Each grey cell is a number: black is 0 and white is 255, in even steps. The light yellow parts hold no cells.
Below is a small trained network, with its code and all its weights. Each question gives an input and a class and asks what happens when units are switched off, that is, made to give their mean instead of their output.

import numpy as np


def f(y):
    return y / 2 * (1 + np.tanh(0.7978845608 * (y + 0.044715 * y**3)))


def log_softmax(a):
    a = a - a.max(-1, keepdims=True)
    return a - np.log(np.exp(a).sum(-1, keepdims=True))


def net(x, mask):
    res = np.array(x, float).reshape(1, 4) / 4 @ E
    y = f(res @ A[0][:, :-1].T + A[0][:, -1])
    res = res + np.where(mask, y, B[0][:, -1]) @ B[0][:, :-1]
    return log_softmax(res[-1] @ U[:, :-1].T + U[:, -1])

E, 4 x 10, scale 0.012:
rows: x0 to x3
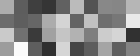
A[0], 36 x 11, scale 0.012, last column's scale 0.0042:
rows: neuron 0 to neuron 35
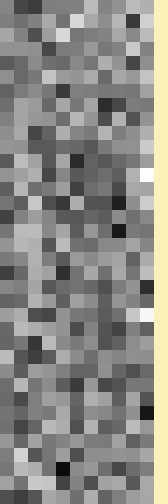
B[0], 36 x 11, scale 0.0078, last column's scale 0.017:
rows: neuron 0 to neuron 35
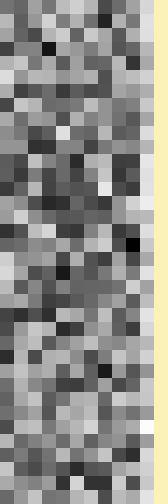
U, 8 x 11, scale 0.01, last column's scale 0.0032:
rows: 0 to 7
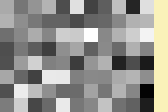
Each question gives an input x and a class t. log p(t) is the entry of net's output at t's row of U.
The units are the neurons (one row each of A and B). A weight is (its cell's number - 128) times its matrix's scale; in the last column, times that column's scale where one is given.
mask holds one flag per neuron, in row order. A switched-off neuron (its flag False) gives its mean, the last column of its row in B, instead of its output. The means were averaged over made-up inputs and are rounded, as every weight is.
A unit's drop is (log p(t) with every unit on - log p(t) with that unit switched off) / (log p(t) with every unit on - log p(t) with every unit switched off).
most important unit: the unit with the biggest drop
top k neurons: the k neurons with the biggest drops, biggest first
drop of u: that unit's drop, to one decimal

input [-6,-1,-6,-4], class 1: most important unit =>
neuron 33
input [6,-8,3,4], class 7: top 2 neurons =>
neuron 9; neuron 19
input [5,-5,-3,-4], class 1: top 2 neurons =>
neuron 14; neuron 33
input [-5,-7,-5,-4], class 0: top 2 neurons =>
neuron 34; neuron 18
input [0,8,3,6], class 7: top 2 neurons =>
neuron 9; neuron 32
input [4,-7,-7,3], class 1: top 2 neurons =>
neuron 14; neuron 33
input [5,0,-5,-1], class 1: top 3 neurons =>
neuron 14; neuron 33; neuron 32
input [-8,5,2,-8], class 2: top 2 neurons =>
neuron 30; neuron 35
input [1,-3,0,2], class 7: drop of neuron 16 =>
0.2
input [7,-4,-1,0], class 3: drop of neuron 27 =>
0.1
